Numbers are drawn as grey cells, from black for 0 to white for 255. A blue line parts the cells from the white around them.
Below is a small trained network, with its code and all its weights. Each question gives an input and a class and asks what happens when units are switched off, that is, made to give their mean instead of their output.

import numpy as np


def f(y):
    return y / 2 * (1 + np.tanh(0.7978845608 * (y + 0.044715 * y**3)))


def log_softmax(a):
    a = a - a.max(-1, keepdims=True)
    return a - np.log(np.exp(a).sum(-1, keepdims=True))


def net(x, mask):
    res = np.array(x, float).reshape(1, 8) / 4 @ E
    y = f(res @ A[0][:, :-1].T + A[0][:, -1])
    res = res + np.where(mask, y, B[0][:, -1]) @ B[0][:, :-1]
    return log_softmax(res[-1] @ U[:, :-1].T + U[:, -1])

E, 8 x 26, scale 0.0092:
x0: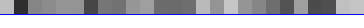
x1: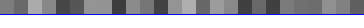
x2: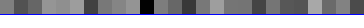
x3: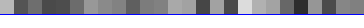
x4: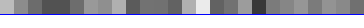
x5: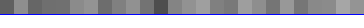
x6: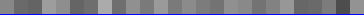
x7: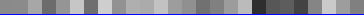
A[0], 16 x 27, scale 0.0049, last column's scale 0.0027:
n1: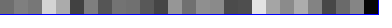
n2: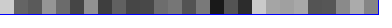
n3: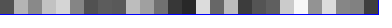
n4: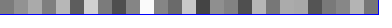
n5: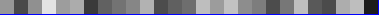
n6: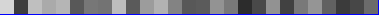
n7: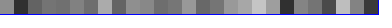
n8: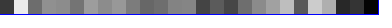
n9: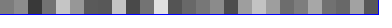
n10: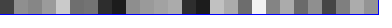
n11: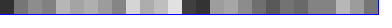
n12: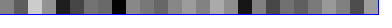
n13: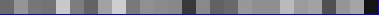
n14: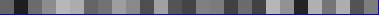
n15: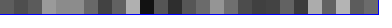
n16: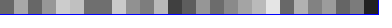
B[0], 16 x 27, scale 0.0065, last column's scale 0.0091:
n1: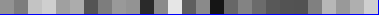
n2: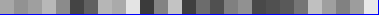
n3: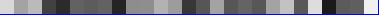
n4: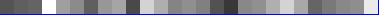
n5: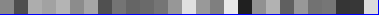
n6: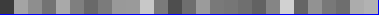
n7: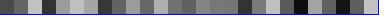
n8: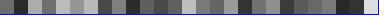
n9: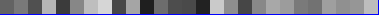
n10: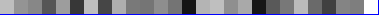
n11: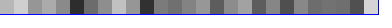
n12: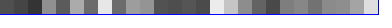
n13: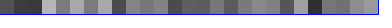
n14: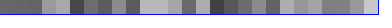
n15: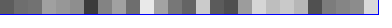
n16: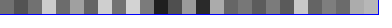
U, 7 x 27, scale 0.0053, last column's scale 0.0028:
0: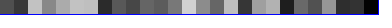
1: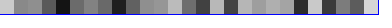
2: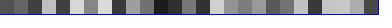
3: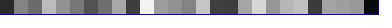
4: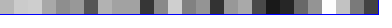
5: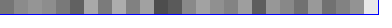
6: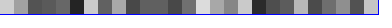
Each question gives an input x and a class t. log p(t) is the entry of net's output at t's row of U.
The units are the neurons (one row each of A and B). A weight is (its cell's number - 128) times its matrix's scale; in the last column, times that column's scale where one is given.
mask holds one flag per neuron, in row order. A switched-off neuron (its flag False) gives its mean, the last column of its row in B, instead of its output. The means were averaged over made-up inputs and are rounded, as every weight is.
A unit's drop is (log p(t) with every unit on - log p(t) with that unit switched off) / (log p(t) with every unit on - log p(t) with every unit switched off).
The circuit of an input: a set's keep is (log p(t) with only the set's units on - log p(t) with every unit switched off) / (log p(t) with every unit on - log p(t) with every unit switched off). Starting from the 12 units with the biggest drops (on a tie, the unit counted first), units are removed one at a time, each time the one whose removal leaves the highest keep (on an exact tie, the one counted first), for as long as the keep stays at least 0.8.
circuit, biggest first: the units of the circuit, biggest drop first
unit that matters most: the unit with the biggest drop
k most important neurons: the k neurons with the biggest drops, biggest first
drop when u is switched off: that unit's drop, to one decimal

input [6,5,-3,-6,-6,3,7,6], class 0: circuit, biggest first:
[n5]
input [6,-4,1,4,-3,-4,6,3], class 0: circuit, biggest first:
[n7; n5]
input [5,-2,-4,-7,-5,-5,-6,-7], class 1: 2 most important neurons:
[n3; n11]
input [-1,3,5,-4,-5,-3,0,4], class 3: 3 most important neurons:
[n15; n14; n2]
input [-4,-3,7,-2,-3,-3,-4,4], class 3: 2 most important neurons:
[n15; n14]
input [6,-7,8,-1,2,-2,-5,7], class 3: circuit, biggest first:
[n14; n15]
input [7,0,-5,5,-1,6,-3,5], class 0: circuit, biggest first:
[n7; n5]
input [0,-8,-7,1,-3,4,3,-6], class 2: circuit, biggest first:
[n9; n16]
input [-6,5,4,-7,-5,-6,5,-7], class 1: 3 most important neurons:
[n3; n5; n11]
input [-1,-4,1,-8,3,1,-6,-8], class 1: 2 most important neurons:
[n3; n11]
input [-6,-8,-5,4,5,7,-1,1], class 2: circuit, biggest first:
[n9; n16; n13]
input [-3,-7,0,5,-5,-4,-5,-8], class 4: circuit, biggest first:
[n1; n2]
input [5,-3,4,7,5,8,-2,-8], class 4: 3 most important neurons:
[n2; n1; n3]
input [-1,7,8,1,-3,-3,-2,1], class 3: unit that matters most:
n15
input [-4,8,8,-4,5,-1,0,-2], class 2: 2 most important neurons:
[n12; n4]
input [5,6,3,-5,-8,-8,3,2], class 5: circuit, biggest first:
[n6; n10]
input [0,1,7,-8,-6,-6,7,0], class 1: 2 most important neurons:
[n3; n4]
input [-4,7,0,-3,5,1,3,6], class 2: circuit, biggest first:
[n12; n2]
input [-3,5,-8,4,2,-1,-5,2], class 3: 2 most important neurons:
[n4; n3]
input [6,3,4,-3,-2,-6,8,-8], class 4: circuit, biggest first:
[n2]
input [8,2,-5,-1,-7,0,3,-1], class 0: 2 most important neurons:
[n5; n7]
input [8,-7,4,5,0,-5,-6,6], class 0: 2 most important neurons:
[n7; n5]
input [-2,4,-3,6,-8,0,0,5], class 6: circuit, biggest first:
[n10; n11]
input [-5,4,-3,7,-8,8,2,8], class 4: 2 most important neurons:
[n11; n3]
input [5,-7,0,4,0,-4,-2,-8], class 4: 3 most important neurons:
[n2; n1; n12]
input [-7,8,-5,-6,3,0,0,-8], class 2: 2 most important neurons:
[n12; n5]
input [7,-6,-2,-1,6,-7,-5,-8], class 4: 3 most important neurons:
[n2; n1; n8]
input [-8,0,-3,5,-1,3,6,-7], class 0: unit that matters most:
n8
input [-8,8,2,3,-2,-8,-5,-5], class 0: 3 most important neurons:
[n8; n9; n16]
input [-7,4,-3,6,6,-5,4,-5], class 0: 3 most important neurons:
[n8; n3; n10]
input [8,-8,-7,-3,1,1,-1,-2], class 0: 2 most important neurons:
[n5; n12]
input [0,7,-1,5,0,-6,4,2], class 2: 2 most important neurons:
[n12; n3]
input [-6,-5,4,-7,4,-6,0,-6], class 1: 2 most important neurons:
[n3; n5]
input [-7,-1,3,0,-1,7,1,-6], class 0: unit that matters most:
n8
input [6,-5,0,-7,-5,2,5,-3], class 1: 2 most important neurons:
[n3; n8]
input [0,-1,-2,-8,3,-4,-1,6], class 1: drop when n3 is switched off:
0.9
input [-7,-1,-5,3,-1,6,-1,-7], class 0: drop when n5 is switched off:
-0.1
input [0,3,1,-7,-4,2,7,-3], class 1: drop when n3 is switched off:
1.1
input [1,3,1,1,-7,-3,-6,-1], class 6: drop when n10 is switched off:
0.7
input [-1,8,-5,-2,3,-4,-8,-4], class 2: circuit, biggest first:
[n12]
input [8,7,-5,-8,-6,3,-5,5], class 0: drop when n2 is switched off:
0.2
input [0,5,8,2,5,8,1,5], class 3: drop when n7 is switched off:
0.0
